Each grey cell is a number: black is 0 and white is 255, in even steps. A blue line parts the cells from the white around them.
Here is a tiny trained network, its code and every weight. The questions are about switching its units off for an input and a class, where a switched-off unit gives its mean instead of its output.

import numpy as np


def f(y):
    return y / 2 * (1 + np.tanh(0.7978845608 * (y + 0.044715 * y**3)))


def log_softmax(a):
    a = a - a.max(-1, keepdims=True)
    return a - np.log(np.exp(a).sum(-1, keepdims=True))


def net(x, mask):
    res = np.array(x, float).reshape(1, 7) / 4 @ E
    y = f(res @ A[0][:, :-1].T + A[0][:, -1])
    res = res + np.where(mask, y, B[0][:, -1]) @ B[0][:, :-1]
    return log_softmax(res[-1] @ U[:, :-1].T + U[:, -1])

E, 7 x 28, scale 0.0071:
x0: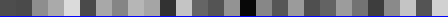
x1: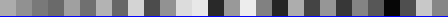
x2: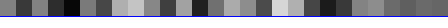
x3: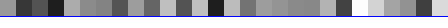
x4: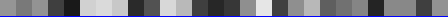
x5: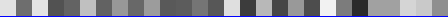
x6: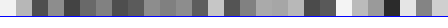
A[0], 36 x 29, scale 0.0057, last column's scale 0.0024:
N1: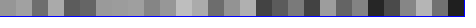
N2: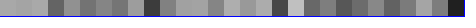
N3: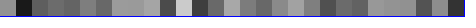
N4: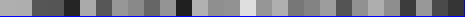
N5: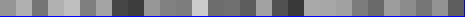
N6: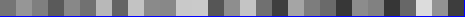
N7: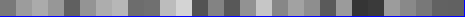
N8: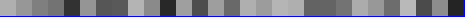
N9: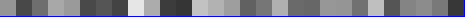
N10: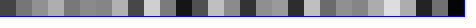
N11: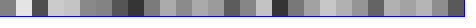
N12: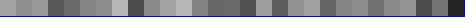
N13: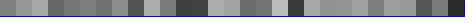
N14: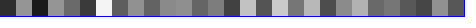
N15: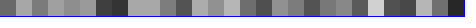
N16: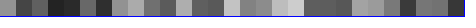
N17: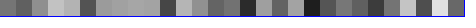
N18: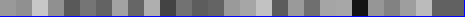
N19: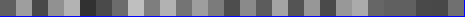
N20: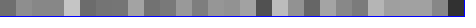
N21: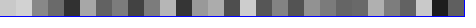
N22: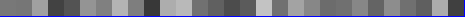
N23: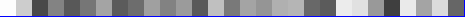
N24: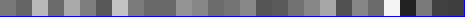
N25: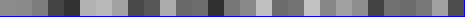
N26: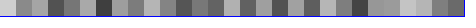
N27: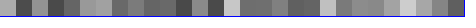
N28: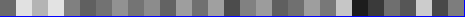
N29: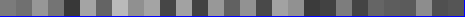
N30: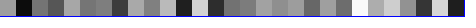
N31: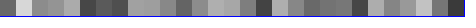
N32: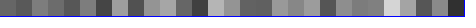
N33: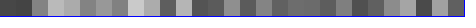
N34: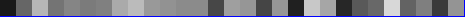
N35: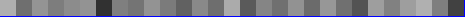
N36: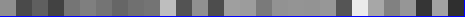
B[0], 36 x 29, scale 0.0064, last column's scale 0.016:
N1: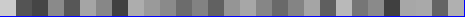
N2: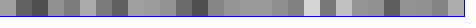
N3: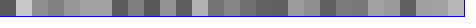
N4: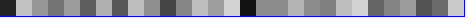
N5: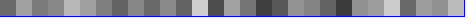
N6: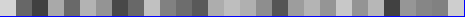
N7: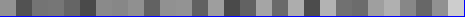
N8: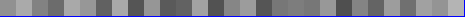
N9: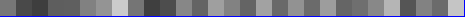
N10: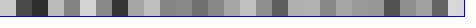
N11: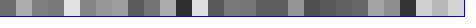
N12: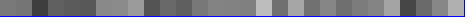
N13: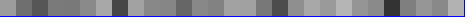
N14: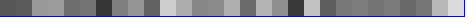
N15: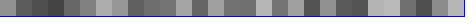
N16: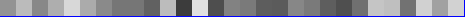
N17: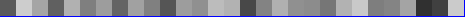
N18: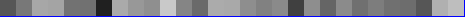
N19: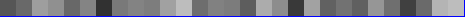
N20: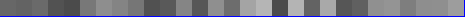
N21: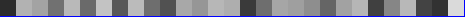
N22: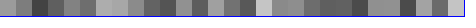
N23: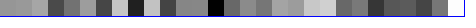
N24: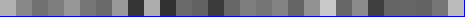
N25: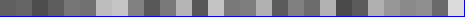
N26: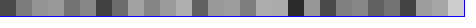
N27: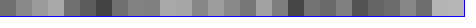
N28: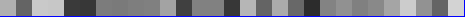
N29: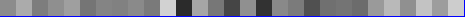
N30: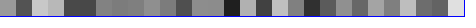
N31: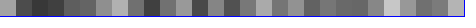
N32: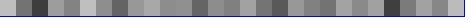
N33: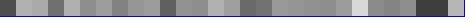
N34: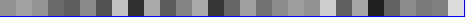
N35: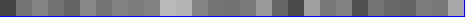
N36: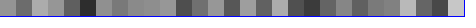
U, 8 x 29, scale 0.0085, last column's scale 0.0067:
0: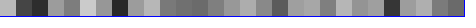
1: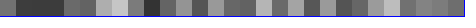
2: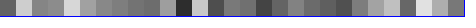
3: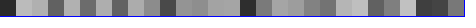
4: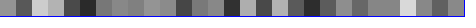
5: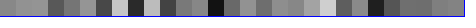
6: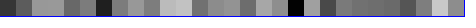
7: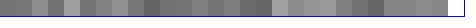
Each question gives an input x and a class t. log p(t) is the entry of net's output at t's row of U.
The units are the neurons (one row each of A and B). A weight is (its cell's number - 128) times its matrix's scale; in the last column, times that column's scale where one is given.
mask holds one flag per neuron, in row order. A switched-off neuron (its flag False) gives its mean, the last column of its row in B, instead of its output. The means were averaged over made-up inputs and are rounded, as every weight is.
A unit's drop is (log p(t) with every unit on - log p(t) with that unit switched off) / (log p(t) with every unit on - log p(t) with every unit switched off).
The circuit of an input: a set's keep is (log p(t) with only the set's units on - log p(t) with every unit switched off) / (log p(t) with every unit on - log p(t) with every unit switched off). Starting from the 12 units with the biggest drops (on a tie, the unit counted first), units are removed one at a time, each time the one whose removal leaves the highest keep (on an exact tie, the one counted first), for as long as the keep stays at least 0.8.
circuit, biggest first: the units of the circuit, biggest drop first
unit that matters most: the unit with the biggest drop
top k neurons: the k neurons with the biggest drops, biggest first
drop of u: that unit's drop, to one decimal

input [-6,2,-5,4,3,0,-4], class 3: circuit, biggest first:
(N4 N21)
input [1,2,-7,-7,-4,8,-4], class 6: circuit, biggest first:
(N18)
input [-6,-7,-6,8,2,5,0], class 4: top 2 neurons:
(N30 N36)
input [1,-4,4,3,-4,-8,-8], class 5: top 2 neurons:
(N34 N24)
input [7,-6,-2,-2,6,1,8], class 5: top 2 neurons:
(N23 N21)
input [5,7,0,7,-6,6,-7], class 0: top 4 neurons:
(N6 N23 N2 N28)
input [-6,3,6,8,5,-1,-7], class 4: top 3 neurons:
(N36 N30 N23)
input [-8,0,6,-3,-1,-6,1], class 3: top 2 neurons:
(N21 N4)
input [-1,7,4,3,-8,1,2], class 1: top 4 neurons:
(N9 N15 N31 N10)
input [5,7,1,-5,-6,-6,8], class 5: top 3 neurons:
(N23 N10 N8)
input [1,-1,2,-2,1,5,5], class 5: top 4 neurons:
(N23 N14 N8 N19)
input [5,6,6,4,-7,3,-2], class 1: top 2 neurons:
(N9 N15)
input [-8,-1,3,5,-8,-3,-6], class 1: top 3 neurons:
(N15 N9 N31)
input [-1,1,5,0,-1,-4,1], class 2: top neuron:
(N16)
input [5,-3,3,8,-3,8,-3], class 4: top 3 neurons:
(N30 N36 N14)
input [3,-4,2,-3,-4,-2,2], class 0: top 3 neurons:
(N10 N25 N7)
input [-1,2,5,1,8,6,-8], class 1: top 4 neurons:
(N25 N23 N22 N7)
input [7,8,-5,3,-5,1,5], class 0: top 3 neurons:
(N6 N1 N21)
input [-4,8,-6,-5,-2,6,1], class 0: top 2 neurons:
(N6 N1)
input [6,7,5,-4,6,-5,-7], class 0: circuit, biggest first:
(N6)
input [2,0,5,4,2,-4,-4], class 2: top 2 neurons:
(N16 N23)
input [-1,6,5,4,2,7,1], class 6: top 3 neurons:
(N26 N27 N10)
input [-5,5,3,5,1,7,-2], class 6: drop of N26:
0.4
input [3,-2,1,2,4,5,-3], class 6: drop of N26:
0.4
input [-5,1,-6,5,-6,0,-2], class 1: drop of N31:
0.3
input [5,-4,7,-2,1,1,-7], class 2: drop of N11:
0.0
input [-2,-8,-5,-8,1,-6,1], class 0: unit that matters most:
N10
